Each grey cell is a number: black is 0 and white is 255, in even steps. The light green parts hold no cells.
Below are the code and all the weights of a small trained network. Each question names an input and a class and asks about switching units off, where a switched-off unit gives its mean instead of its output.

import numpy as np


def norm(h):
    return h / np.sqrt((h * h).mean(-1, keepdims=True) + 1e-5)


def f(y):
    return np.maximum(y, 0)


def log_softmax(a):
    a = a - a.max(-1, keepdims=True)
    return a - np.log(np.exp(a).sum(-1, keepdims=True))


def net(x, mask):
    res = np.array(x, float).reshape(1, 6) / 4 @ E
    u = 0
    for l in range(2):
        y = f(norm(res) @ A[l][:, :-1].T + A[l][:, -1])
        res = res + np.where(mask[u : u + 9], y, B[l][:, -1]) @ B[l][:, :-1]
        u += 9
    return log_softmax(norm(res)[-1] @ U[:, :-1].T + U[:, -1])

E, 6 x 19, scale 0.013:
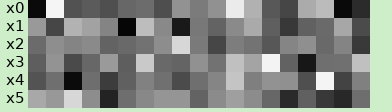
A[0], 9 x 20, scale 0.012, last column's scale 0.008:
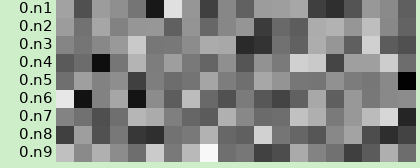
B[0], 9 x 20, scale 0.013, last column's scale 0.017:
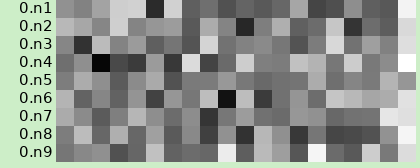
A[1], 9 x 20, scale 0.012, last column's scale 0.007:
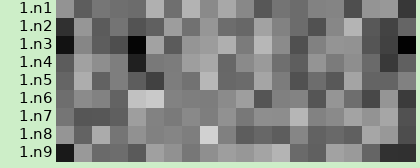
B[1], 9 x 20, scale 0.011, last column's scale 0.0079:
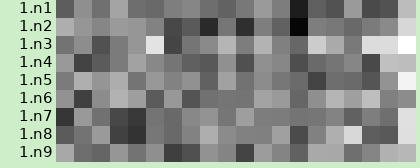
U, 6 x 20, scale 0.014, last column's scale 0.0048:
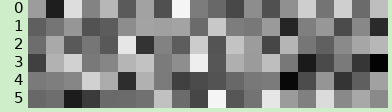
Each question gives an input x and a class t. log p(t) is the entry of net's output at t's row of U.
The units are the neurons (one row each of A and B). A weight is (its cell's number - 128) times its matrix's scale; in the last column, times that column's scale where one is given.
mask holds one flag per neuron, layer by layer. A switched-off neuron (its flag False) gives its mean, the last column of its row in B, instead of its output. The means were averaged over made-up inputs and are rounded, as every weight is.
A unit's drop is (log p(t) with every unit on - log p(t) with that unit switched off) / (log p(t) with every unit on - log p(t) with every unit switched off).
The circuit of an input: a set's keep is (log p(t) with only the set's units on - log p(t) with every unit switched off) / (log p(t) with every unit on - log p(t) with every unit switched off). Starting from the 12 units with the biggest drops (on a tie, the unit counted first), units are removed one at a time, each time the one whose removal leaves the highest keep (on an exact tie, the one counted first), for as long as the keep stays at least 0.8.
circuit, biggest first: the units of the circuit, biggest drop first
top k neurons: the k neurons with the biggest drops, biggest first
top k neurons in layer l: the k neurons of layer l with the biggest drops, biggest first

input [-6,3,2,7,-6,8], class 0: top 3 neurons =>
[0.n9, 0.n8, 0.n4]
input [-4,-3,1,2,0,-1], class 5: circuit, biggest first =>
[0.n4]
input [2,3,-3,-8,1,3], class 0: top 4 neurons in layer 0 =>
[0.n6, 0.n4, 0.n1, 0.n2]
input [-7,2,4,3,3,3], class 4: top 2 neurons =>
[0.n1, 1.n3]
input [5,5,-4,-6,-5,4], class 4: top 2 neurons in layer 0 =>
[0.n4, 0.n9]
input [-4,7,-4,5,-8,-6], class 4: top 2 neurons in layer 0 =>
[0.n1, 0.n9]
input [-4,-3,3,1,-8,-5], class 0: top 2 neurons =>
[0.n3, 0.n8]
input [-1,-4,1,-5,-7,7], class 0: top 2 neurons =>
[0.n4, 0.n8]
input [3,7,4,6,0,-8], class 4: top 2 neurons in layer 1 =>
[1.n2, 1.n3]
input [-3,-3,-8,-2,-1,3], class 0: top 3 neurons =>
[0.n6, 0.n4, 0.n8]
